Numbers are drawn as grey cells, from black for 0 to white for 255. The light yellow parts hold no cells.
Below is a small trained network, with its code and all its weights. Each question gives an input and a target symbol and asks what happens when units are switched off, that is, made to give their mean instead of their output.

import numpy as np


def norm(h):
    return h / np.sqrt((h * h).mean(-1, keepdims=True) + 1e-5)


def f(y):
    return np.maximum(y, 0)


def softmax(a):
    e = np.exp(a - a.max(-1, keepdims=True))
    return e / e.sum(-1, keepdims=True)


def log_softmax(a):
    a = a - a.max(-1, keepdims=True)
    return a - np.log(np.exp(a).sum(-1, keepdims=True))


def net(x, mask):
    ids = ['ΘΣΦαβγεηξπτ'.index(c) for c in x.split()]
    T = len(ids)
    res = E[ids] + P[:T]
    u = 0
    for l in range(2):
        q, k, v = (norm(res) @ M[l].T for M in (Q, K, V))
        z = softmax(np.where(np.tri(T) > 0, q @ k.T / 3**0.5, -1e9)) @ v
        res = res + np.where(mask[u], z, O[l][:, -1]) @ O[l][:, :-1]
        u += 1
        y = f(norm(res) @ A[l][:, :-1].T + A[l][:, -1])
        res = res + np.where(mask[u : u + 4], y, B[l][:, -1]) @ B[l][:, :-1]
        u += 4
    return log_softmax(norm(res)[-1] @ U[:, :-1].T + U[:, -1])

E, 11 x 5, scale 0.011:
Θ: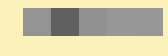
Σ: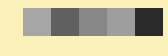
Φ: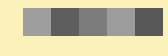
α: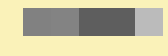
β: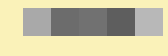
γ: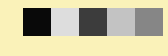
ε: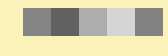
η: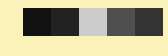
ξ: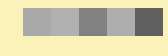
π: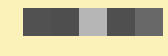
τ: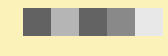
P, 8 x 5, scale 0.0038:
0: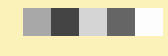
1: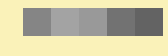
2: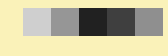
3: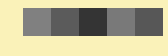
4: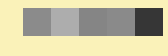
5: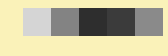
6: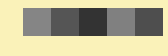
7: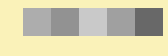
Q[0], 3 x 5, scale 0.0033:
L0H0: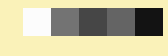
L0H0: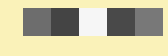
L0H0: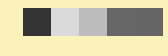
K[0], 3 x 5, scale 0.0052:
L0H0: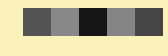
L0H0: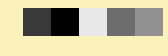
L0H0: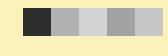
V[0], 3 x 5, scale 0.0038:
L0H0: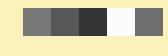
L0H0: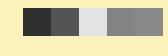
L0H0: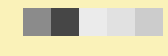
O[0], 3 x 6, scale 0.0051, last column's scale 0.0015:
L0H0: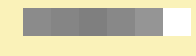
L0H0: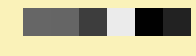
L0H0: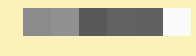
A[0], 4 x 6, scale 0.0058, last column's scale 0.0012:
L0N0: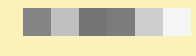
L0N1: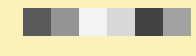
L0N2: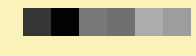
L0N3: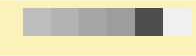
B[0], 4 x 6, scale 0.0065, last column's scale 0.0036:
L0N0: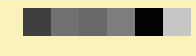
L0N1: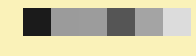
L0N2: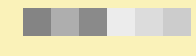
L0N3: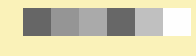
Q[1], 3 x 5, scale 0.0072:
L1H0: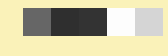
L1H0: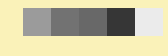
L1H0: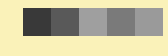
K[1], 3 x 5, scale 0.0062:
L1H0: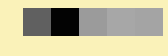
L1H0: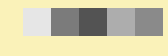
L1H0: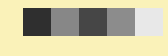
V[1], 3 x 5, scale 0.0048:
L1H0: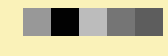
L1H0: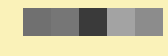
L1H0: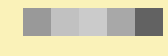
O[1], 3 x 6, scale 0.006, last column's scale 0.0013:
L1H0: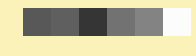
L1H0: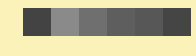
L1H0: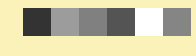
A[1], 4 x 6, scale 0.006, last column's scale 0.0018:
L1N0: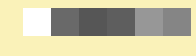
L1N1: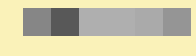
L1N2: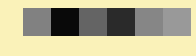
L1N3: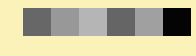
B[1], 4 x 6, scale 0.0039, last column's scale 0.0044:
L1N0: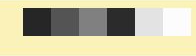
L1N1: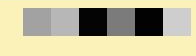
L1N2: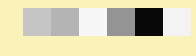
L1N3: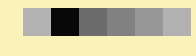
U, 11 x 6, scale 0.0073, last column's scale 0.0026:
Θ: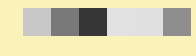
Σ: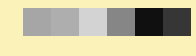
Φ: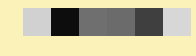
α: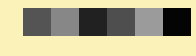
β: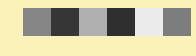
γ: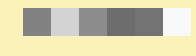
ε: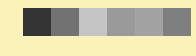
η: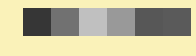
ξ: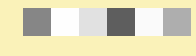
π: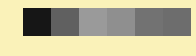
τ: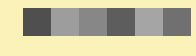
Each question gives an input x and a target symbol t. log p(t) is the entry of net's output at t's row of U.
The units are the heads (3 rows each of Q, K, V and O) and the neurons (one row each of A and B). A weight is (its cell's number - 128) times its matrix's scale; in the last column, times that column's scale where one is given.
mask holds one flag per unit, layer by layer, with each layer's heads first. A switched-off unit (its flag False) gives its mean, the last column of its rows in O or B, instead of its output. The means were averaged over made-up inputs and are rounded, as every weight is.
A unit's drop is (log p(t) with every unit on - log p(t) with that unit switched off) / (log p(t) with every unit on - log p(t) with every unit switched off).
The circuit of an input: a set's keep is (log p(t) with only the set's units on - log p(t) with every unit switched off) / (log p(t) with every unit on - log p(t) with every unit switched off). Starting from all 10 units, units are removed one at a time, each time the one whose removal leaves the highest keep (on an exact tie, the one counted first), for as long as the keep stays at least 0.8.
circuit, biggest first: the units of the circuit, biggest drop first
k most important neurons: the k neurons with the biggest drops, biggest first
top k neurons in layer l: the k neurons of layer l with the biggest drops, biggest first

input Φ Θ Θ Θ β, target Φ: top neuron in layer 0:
(L0N0)
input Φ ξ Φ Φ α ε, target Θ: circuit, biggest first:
(L1N1, L1N2)
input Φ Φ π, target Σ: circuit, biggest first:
(L1N2, L0N1, L1N0)
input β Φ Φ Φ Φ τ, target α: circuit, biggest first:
(L0N0, L0N3)
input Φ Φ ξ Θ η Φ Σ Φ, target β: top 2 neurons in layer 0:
(L0N1, L0N2)
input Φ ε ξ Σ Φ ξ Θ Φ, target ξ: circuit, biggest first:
(L1H0, L0N0)
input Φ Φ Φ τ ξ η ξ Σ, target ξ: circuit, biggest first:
(L1H0, L0N3)
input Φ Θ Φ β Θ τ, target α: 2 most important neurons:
(L0N0, L1N2)
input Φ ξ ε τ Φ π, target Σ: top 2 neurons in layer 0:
(L0N3, L0N1)
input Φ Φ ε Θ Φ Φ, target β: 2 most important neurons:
(L1N0, L0N0)
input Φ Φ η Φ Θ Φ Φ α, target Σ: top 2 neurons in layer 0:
(L0N0, L0N2)
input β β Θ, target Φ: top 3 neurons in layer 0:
(L0N0, L0N3, L0N1)
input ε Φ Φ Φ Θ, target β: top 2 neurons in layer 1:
(L1N3, L1N2)
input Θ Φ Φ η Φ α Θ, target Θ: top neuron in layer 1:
(L1N1)
